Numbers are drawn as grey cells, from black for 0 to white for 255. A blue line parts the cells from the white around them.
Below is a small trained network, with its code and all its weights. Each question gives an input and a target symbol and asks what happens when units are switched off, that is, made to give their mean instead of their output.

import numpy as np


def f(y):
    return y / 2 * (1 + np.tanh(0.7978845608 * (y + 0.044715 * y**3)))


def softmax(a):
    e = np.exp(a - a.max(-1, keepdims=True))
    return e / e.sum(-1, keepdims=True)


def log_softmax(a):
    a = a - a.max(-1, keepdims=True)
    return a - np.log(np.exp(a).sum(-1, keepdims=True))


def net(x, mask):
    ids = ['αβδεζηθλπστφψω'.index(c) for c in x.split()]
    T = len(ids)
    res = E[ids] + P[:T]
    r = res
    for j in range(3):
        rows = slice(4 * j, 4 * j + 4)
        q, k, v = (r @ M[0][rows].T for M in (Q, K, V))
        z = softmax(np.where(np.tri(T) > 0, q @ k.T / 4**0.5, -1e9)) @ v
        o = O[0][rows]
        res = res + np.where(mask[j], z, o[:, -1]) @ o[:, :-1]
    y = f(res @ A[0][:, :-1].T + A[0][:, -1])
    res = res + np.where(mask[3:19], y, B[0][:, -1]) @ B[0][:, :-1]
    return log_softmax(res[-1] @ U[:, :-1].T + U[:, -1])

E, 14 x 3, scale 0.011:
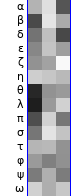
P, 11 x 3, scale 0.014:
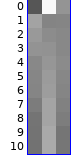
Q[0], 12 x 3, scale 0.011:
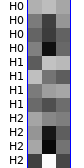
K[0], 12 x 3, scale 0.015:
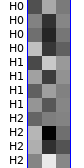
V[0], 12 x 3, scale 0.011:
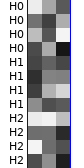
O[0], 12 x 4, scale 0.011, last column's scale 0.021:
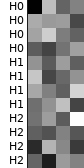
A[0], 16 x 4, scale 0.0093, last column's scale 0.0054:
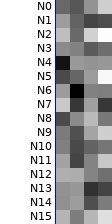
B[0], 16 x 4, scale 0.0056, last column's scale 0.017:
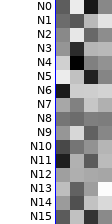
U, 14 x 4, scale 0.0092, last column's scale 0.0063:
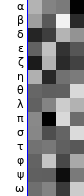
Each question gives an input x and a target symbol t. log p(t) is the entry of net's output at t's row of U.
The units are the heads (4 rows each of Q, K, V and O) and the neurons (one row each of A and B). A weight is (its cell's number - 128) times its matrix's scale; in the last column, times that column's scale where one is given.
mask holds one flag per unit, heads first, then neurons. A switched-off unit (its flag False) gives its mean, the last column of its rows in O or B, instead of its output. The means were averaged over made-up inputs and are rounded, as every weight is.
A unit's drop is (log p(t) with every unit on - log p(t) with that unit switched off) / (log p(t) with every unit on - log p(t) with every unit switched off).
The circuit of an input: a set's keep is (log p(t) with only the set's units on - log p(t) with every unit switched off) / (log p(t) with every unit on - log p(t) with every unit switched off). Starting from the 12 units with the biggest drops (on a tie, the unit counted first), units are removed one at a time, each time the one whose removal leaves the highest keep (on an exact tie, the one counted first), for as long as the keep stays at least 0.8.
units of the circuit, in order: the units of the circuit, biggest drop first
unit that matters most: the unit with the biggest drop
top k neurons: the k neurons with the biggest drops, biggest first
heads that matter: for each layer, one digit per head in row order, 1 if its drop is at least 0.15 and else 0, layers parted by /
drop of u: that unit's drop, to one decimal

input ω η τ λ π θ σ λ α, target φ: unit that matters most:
H2
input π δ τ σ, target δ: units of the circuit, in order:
N6; H0; H2; N11
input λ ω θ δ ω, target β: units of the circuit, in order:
N7; H0; N6
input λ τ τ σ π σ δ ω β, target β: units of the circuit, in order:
H0; N7; H2; N6
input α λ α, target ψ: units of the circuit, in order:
H0; N6; N7
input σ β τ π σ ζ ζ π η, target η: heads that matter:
001
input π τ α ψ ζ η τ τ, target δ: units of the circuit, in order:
H0; N6; H2; N11
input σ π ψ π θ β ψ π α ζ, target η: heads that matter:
011
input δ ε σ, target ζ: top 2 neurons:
N0; N6
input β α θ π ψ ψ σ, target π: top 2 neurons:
N1; N7
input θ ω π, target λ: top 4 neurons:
N6; N7; N11; N2
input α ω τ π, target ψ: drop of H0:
0.5
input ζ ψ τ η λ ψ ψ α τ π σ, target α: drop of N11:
0.1
